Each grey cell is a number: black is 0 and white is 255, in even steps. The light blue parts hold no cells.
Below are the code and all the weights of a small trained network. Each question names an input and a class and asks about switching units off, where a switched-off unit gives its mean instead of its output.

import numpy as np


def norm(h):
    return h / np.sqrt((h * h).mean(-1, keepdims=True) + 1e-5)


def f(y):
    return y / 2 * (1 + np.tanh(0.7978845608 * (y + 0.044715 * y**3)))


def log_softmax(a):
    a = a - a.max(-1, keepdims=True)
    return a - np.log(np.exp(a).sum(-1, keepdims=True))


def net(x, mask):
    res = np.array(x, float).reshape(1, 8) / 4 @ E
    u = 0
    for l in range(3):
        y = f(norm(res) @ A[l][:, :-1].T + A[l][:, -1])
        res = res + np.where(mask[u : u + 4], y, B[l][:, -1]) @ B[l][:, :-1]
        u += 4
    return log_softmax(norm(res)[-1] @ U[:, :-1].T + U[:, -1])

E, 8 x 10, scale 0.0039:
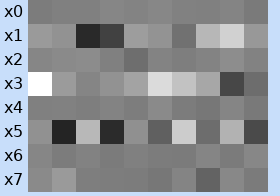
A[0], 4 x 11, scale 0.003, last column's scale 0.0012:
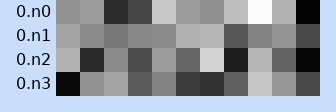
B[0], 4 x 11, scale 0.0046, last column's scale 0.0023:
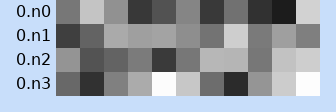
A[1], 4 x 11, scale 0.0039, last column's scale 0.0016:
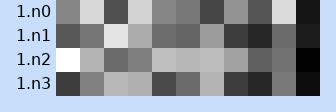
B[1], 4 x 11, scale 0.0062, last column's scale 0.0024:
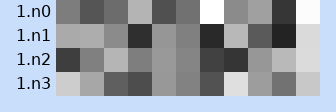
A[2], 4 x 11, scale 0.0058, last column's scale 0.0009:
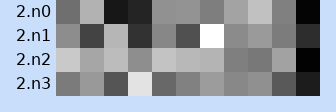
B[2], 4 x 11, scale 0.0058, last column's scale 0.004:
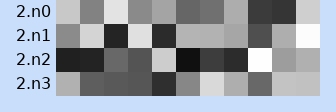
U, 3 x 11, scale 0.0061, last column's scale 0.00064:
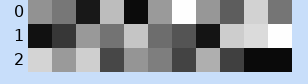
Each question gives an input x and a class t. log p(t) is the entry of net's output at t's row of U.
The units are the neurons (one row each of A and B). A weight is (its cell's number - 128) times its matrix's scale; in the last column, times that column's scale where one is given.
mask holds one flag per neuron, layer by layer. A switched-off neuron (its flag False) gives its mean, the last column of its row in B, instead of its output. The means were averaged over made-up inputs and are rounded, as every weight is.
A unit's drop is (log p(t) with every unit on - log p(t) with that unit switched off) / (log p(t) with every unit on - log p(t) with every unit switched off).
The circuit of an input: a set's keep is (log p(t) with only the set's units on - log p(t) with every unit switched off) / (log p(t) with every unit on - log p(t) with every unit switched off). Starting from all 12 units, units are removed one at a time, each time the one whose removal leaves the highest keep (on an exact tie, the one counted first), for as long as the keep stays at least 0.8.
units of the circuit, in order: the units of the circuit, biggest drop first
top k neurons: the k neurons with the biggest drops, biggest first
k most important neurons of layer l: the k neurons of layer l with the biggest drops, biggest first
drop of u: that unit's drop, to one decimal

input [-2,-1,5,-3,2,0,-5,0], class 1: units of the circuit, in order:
(0.n3)
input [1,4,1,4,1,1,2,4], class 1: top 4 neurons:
(1.n2 1.n1 1.n3 2.n2)
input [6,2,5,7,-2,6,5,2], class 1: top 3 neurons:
(2.n2 1.n2 1.n0)
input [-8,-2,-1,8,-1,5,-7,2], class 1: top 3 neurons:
(2.n2 1.n2 1.n0)
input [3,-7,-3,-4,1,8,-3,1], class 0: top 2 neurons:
(2.n1 0.n2)
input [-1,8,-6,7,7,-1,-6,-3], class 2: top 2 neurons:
(0.n0 2.n0)
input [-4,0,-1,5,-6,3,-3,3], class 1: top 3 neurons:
(2.n2 1.n2 1.n0)
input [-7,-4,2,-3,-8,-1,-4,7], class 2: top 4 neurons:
(1.n1 1.n3 2.n2 1.n2)
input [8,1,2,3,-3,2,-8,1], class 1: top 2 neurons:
(1.n0 1.n2)
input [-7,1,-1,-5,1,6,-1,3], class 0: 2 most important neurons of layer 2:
(2.n1 2.n2)
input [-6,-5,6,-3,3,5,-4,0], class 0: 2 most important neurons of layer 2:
(2.n1 2.n0)
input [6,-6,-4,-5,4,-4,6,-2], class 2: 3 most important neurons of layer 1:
(1.n1 1.n3 1.n2)
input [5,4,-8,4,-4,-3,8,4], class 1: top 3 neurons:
(1.n2 1.n1 1.n3)
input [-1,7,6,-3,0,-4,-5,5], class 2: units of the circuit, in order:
(2.n0)
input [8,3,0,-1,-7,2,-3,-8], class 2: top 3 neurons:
(1.n0 0.n0 2.n0)
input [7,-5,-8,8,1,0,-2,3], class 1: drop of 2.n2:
0.3
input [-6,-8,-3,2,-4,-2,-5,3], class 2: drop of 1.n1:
0.0
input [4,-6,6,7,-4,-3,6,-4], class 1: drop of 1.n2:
0.1
